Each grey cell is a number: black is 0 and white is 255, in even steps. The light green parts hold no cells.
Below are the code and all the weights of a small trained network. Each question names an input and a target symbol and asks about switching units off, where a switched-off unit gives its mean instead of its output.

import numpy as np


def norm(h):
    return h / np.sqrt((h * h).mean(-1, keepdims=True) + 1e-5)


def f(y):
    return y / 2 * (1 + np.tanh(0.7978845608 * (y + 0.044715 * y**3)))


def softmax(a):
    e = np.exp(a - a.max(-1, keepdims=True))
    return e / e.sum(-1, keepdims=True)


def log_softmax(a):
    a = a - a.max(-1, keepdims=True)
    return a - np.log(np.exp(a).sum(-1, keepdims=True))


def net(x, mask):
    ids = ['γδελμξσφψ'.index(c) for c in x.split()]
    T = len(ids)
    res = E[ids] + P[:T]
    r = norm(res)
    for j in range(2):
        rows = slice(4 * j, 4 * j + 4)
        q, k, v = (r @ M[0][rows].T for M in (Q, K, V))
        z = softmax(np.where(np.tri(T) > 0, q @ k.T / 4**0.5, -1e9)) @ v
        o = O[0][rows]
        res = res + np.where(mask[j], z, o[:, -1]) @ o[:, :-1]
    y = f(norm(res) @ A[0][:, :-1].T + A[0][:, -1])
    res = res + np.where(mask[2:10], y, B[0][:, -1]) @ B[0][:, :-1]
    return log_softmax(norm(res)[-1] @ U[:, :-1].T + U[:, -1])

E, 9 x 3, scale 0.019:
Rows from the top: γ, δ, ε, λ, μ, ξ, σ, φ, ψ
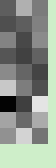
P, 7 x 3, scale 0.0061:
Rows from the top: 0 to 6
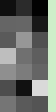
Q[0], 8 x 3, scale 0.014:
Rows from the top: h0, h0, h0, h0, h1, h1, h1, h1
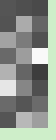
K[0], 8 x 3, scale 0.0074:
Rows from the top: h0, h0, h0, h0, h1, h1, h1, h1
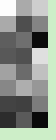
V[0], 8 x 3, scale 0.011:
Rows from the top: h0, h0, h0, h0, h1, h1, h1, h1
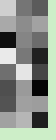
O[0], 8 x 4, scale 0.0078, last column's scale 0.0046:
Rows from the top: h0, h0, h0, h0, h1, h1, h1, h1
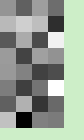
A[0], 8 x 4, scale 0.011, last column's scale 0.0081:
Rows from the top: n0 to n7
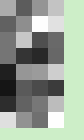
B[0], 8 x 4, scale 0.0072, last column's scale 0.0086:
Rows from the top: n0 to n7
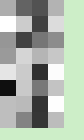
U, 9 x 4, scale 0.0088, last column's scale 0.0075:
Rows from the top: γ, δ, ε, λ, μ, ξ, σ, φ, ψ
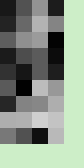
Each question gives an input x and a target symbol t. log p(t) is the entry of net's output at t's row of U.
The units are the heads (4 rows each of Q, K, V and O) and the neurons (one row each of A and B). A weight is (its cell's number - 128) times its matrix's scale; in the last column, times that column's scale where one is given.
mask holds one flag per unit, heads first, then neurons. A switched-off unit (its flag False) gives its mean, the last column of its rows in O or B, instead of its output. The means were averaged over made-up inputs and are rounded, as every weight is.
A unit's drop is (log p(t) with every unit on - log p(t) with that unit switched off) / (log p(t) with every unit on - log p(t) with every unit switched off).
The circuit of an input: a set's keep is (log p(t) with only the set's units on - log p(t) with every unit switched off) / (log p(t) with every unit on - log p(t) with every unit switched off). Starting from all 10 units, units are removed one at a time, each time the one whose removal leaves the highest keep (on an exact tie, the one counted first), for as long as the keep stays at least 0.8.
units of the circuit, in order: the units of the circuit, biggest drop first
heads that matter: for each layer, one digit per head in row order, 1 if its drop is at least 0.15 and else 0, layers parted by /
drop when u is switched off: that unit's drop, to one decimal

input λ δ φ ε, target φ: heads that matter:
01
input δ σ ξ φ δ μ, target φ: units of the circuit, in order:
[h1, h0]
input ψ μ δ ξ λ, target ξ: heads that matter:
10
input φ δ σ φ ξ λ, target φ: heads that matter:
11
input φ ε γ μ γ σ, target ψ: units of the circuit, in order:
[n1]
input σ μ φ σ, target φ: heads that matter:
10
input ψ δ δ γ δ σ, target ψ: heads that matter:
00
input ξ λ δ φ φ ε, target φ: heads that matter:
11
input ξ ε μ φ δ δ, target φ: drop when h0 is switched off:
0.4
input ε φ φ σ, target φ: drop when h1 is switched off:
0.1
